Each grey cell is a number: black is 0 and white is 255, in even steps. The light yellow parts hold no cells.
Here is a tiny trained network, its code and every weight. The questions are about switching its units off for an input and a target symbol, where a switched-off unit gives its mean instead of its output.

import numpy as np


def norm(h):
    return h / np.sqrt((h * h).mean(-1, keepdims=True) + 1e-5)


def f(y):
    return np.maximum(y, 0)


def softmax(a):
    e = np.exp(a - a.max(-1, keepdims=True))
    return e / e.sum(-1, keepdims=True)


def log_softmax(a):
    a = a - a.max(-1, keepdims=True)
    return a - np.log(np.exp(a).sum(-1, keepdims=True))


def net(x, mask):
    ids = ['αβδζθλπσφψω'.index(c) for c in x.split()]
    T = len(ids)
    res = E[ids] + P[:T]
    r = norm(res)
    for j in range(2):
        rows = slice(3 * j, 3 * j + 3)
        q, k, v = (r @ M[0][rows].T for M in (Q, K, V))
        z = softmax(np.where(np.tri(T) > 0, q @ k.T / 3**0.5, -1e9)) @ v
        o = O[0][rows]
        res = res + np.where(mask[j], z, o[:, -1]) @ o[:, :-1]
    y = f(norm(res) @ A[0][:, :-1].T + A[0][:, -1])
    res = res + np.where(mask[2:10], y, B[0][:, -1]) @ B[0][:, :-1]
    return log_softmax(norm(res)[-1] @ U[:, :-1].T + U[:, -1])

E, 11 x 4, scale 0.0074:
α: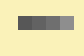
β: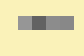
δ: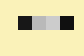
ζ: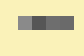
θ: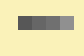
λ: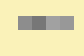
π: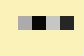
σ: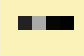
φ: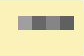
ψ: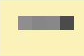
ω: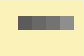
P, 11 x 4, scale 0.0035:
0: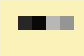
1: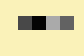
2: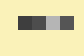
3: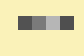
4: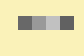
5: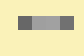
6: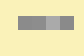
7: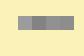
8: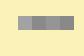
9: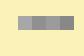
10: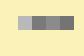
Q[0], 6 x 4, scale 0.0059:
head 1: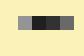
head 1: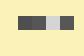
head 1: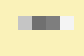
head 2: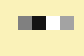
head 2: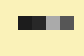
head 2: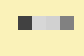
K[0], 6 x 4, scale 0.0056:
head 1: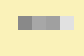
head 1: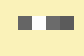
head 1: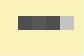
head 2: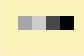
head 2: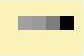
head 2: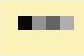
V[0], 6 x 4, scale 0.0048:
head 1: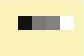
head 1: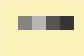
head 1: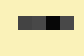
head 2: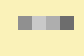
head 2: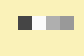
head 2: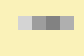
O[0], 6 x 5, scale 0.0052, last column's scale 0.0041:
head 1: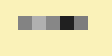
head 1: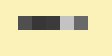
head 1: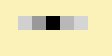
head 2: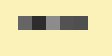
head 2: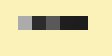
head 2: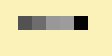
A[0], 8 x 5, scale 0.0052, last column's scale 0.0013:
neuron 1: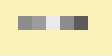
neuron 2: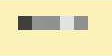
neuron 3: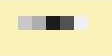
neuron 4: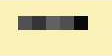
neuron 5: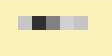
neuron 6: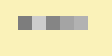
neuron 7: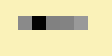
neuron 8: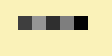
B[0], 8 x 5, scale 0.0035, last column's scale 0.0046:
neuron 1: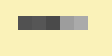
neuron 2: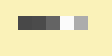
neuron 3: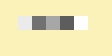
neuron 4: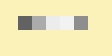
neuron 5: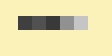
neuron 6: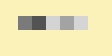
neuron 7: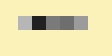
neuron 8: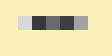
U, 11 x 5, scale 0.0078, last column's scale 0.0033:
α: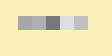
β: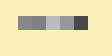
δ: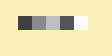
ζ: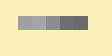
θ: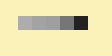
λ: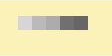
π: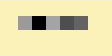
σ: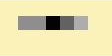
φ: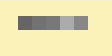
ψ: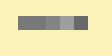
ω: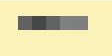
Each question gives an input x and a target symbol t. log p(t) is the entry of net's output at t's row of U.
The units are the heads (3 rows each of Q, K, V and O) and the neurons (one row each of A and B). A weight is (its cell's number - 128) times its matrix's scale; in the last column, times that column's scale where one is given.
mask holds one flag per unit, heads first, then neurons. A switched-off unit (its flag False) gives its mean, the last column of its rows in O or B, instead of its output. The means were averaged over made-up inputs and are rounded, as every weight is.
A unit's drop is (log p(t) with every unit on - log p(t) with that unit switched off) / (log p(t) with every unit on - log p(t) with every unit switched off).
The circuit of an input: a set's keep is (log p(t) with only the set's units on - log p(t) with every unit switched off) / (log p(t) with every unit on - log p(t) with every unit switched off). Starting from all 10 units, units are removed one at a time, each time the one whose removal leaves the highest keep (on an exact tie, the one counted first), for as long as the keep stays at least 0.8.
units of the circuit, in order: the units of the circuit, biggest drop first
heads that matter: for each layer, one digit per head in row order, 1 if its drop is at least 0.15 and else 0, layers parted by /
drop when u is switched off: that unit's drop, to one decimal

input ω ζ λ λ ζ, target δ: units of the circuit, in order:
(head 1; neuron 3)
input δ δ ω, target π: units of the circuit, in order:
(head 2)
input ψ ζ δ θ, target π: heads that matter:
01
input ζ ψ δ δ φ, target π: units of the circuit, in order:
(head 2; head 1)
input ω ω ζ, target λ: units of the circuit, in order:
(head 1; head 2)
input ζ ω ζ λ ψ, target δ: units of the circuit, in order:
(head 1; neuron 3)
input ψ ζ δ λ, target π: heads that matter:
01
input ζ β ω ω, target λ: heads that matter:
10
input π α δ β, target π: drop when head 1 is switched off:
0.2
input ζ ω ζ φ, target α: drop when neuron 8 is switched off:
0.1
